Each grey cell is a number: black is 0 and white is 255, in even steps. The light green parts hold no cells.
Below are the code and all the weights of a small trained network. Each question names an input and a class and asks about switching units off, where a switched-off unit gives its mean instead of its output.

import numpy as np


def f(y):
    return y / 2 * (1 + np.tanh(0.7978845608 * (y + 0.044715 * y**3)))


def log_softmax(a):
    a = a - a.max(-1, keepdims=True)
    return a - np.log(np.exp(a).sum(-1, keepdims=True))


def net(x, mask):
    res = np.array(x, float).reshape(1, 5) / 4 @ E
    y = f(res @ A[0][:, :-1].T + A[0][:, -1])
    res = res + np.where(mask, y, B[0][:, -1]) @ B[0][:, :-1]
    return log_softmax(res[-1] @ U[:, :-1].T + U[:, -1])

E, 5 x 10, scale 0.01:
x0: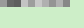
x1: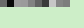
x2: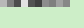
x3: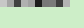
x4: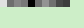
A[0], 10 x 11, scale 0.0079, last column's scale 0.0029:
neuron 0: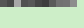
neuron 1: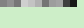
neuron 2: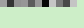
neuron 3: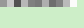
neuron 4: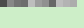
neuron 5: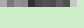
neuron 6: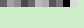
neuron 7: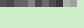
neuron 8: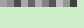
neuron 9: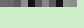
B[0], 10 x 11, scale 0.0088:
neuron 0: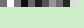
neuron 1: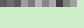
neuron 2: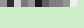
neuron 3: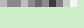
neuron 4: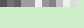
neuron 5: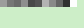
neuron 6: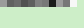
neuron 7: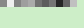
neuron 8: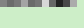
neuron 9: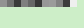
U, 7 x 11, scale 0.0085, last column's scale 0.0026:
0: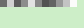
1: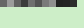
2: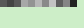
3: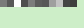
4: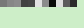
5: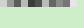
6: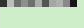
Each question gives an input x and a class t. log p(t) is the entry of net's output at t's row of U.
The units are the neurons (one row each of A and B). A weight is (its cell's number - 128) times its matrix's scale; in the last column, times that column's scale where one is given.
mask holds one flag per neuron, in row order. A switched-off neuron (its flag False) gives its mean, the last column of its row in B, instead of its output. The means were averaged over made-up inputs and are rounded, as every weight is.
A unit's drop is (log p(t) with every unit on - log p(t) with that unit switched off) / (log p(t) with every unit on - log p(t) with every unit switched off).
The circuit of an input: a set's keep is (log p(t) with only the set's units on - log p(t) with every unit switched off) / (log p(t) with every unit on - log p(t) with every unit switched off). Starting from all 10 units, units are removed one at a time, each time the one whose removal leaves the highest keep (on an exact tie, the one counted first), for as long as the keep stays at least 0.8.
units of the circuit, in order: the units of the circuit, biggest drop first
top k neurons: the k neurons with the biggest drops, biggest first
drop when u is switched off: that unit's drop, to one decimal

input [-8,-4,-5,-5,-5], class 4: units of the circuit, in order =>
[neuron 6]
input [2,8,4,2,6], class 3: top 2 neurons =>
[neuron 2; neuron 3]
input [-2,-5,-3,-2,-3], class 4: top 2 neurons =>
[neuron 6; neuron 7]
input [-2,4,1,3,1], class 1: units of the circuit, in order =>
[neuron 3; neuron 4]
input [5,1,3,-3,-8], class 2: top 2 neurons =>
[neuron 1; neuron 0]
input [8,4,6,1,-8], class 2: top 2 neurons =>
[neuron 1; neuron 8]
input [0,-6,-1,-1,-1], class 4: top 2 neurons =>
[neuron 6; neuron 7]
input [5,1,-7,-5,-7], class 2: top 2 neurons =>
[neuron 1; neuron 0]
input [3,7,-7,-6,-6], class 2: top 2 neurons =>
[neuron 4; neuron 1]
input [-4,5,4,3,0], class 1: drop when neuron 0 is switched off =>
0.1
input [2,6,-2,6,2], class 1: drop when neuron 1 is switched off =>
-0.1
